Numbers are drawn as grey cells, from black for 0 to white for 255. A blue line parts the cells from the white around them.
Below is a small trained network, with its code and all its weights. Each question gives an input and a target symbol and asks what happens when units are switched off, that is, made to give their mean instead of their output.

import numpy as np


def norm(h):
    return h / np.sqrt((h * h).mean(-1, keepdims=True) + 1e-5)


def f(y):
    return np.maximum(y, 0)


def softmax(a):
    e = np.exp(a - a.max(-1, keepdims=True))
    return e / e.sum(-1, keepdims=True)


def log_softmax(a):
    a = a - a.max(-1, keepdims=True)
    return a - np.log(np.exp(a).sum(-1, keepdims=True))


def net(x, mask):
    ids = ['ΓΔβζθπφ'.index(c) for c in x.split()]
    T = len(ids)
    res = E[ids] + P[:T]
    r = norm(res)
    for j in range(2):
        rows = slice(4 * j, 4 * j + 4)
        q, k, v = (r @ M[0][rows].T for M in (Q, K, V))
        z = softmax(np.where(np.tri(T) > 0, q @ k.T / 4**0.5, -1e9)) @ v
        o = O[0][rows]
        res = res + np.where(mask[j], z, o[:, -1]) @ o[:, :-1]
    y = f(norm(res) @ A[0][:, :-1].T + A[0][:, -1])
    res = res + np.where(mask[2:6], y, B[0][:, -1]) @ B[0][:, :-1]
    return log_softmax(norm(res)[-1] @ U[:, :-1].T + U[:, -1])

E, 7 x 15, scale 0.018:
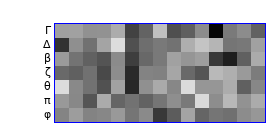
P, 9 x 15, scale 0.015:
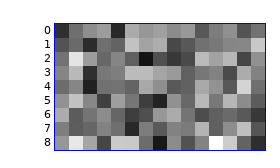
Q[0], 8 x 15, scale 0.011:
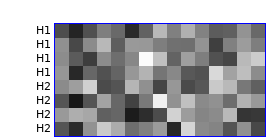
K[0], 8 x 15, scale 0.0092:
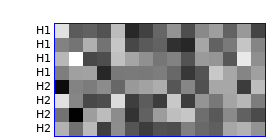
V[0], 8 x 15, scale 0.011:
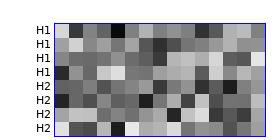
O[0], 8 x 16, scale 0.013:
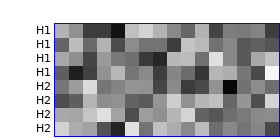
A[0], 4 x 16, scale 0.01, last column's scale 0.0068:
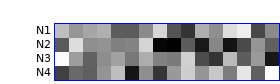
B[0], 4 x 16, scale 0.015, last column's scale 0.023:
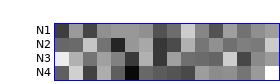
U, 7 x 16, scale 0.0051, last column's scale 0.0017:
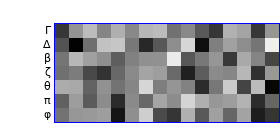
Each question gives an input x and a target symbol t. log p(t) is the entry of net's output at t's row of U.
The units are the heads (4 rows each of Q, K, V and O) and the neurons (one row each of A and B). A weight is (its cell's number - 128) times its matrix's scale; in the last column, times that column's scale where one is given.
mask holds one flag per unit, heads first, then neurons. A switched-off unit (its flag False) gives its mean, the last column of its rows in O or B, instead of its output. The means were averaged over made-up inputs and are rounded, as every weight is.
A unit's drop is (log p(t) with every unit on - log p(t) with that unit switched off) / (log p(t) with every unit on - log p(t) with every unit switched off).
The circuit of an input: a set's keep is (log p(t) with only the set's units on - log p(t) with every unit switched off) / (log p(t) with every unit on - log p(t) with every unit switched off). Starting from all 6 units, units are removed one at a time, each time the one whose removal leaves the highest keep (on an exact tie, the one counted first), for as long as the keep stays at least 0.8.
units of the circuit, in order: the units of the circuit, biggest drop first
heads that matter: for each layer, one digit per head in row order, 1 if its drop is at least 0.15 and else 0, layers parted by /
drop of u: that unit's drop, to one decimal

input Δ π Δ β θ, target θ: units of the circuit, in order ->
[H2; N3]
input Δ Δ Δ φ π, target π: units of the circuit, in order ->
[H2; H1]
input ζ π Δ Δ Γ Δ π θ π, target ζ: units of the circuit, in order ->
[H1; H2]
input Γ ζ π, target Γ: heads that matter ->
10
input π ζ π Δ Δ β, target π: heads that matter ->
01
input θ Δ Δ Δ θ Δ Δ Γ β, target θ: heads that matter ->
01
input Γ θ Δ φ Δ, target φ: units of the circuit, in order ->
[H2; N2]
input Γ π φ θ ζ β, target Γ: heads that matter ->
10
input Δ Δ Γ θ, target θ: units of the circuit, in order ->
[H2]
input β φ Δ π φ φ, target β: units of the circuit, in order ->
[H2; H1]
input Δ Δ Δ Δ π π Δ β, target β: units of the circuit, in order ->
[H1; H2]
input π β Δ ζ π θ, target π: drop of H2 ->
0.6
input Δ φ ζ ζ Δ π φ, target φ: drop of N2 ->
0.2
